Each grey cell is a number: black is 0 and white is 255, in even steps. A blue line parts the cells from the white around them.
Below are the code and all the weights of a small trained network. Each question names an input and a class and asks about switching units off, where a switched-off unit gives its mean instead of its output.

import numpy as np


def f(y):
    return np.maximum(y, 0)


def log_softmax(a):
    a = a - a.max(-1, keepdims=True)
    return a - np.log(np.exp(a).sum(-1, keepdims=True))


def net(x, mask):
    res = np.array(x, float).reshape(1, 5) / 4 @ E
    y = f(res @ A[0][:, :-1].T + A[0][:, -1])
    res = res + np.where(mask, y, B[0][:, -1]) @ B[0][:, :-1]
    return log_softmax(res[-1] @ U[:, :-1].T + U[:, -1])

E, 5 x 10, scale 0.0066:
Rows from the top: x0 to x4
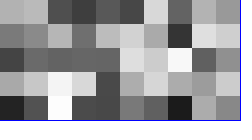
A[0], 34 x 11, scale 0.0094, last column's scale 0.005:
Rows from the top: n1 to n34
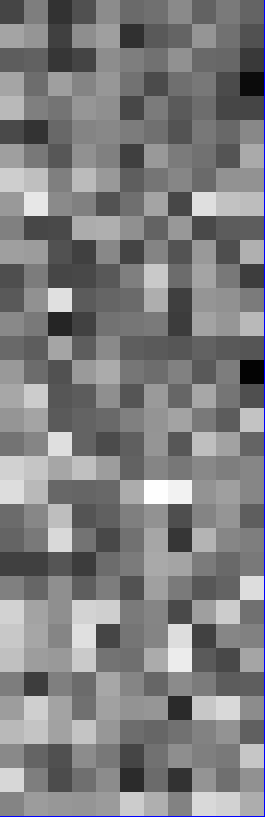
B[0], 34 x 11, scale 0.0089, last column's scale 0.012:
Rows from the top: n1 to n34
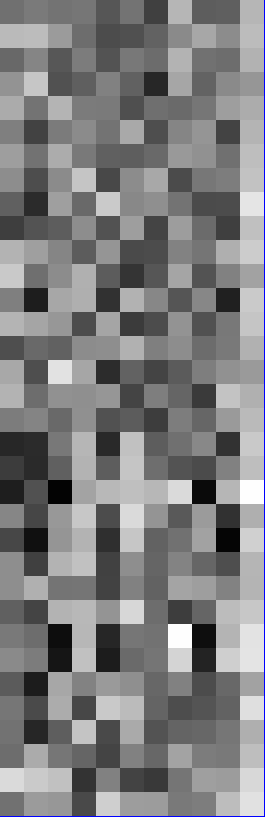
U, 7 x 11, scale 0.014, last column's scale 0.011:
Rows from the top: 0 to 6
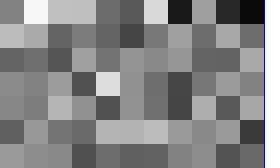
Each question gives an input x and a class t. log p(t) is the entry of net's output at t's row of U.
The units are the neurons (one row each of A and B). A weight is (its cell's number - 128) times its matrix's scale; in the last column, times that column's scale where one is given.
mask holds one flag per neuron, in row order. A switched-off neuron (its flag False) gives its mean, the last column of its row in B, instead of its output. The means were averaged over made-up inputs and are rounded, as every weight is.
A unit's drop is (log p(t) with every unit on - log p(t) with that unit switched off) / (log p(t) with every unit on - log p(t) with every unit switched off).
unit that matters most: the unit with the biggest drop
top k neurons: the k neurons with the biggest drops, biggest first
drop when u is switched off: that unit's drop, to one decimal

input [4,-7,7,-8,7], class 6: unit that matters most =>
n21
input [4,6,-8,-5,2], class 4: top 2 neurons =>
n23, n13
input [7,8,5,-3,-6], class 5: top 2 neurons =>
n21, n33
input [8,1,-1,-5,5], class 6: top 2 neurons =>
n14, n11
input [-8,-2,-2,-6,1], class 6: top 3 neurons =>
n21, n27, n28
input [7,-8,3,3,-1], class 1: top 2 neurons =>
n23, n19
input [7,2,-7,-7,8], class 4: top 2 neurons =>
n23, n13
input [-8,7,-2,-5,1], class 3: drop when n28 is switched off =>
0.2
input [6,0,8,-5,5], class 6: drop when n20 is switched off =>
0.1
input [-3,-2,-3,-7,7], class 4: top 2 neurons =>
n21, n27
